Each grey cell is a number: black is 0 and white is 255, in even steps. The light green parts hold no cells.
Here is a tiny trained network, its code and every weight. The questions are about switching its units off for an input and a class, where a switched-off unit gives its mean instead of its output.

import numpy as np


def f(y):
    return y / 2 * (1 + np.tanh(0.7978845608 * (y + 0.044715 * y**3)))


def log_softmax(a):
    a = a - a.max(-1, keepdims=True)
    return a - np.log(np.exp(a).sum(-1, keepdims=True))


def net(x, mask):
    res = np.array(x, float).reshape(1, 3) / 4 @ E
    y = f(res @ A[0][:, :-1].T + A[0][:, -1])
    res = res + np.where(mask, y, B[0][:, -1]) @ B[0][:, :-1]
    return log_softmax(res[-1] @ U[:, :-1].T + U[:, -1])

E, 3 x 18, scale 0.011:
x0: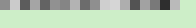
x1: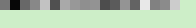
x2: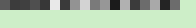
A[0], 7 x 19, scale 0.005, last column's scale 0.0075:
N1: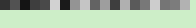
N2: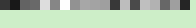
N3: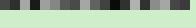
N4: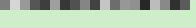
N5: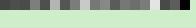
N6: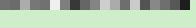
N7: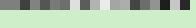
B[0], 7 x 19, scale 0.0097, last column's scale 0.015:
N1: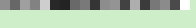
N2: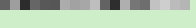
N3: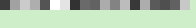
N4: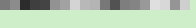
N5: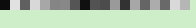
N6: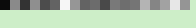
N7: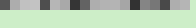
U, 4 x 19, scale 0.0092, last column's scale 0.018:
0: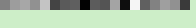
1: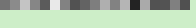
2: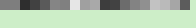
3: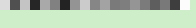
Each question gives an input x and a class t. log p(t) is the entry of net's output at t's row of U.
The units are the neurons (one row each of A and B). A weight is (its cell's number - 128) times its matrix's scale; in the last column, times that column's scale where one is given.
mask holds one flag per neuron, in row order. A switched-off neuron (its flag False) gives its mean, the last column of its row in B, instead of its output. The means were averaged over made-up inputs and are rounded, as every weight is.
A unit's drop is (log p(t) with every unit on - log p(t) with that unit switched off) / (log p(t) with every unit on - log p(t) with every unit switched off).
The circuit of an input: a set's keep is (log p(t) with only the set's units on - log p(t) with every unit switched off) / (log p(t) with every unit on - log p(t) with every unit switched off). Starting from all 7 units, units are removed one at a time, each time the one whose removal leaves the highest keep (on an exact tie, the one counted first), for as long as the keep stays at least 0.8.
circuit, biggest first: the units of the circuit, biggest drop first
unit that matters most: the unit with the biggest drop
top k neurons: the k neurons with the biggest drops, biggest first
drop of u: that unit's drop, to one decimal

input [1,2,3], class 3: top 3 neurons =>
N5; N6; N4
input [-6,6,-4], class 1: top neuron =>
N3
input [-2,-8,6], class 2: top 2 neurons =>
N4; N6
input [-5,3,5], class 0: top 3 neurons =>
N1; N5; N7
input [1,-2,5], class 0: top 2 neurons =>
N5; N1
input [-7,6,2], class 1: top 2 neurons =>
N3; N4
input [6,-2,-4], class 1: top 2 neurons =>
N1; N5
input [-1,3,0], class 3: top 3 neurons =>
N4; N5; N6
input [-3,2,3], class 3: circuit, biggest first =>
N1; N6
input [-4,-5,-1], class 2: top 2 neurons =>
N4; N7
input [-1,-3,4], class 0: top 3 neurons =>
N1; N5; N2
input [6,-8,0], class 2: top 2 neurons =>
N4; N3
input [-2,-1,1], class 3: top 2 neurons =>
N5; N7
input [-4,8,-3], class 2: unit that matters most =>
N2
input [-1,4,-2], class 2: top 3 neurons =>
N1; N3; N5
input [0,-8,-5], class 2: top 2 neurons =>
N4; N1
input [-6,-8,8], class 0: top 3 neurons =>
N1; N5; N2
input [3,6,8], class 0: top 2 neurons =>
N1; N5
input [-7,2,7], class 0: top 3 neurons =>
N1; N5; N7
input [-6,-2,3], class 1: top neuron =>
N3
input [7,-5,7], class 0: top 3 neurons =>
N1; N5; N3
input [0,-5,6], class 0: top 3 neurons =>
N1; N5; N2
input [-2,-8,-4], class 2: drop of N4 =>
0.1
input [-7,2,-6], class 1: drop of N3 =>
0.5
